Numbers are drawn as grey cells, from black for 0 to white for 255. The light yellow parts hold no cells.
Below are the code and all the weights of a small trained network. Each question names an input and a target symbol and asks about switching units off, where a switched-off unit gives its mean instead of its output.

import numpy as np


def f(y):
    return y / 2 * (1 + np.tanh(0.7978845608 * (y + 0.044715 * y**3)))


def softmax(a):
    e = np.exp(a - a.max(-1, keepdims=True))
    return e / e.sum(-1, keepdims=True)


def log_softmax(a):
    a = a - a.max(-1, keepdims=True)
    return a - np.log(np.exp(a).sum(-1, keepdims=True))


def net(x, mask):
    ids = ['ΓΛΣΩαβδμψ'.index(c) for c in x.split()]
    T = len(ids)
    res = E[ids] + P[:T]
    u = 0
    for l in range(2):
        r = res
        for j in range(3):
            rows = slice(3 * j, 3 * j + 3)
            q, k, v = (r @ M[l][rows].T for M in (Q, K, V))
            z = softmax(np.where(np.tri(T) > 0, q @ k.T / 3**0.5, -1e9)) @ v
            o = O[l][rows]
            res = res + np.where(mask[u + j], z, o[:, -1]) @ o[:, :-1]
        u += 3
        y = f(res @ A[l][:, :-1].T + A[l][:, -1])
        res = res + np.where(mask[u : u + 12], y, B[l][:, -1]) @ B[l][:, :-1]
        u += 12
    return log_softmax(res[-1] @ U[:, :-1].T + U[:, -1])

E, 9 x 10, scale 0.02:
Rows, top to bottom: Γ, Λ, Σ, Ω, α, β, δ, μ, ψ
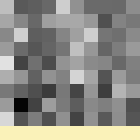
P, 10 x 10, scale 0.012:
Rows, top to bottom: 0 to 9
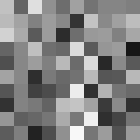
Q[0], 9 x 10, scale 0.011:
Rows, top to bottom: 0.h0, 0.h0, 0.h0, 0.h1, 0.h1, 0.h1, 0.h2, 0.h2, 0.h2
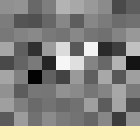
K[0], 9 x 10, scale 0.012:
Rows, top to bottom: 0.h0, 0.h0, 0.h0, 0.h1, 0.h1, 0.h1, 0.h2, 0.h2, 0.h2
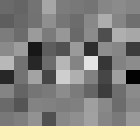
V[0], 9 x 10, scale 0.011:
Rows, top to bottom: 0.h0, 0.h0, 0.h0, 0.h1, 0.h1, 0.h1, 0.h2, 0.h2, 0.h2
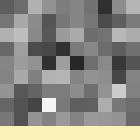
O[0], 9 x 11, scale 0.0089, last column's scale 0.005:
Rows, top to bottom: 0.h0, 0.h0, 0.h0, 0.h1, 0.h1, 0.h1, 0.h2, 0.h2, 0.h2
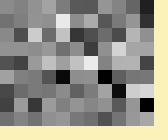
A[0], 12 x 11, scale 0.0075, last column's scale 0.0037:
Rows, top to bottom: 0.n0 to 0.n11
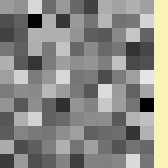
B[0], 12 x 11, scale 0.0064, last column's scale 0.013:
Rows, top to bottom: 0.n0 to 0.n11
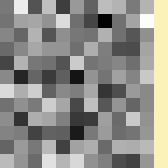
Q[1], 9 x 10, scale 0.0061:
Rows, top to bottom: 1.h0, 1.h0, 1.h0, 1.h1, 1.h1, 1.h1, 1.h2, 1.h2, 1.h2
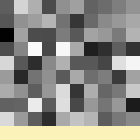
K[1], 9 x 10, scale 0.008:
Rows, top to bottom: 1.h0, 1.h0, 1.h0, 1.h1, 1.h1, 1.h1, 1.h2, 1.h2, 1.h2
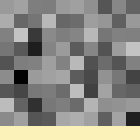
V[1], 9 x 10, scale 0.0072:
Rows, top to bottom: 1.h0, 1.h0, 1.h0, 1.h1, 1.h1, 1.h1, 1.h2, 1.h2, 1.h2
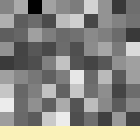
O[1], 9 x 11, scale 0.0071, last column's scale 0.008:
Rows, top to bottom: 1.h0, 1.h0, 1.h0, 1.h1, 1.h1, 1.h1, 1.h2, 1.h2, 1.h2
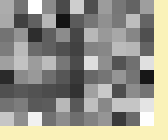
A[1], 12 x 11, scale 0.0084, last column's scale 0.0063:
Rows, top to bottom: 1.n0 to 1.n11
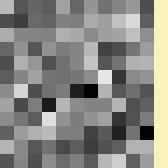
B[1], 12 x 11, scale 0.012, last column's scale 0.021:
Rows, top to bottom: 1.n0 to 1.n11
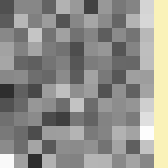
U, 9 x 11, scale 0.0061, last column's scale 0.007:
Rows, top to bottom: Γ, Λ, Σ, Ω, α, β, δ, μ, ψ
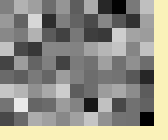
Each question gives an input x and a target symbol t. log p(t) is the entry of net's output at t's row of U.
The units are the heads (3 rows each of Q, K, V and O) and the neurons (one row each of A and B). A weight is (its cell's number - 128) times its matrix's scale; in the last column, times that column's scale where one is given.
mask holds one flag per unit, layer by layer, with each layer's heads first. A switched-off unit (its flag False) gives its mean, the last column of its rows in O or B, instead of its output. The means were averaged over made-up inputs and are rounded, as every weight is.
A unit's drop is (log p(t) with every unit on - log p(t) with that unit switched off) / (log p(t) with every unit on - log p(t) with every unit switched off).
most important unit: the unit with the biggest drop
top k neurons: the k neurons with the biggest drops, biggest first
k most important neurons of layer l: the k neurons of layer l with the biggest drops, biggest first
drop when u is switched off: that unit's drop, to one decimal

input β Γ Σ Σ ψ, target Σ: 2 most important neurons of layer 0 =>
0.n1; 0.n0
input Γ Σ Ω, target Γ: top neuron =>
1.n9
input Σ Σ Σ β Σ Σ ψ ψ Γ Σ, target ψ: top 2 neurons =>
0.n1; 1.n1
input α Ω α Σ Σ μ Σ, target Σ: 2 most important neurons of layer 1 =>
1.n9; 1.n6
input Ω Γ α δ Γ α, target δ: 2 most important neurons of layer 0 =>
0.n6; 0.n0
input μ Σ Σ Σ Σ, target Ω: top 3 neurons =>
0.n1; 1.n11; 1.n8
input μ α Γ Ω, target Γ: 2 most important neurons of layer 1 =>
1.n5; 1.n7
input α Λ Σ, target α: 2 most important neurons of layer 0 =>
0.n1; 0.n5
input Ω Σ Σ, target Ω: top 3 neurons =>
0.n1; 0.n0; 1.n11
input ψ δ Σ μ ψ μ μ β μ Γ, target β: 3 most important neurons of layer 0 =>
0.n9; 0.n4; 0.n5
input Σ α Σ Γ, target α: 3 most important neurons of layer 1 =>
1.n1; 1.n9; 1.n7
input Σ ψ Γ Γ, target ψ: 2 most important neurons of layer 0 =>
0.n1; 0.n2
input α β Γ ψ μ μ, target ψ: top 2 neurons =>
1.n9; 0.n4
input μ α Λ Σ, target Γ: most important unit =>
1.n5
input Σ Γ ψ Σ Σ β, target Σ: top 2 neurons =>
0.n1; 1.n2
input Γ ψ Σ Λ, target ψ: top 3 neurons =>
0.n1; 1.n1; 1.n7
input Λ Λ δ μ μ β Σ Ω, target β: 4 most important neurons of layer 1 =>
1.n9; 1.n6; 1.n1; 1.n10
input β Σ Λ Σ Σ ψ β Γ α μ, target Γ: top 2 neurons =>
0.n1; 1.n3
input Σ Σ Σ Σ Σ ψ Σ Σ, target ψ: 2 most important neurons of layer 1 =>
1.n7; 1.n1
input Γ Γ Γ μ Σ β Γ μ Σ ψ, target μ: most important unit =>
0.h0
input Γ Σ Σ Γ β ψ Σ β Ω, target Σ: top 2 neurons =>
0.n1; 0.n5
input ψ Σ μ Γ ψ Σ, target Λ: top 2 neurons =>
1.n9; 1.n1
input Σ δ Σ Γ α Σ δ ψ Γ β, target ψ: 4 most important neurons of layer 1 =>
1.n1; 1.n2; 1.n8; 1.n7
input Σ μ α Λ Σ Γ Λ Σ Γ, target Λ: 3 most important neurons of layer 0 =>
0.n0; 0.n1; 0.n8
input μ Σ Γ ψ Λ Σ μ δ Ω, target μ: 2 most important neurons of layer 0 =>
0.n5; 0.n4
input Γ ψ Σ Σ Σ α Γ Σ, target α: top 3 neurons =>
0.n1; 1.n1; 1.n7
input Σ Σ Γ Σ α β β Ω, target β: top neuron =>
1.n6
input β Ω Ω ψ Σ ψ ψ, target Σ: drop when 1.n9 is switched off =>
0.1
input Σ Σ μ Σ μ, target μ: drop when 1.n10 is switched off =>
0.1
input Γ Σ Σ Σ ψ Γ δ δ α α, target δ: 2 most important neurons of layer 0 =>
0.n0; 0.n6
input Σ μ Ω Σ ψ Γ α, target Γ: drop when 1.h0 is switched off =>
-0.1
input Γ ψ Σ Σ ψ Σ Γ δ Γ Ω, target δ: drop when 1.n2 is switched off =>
0.2
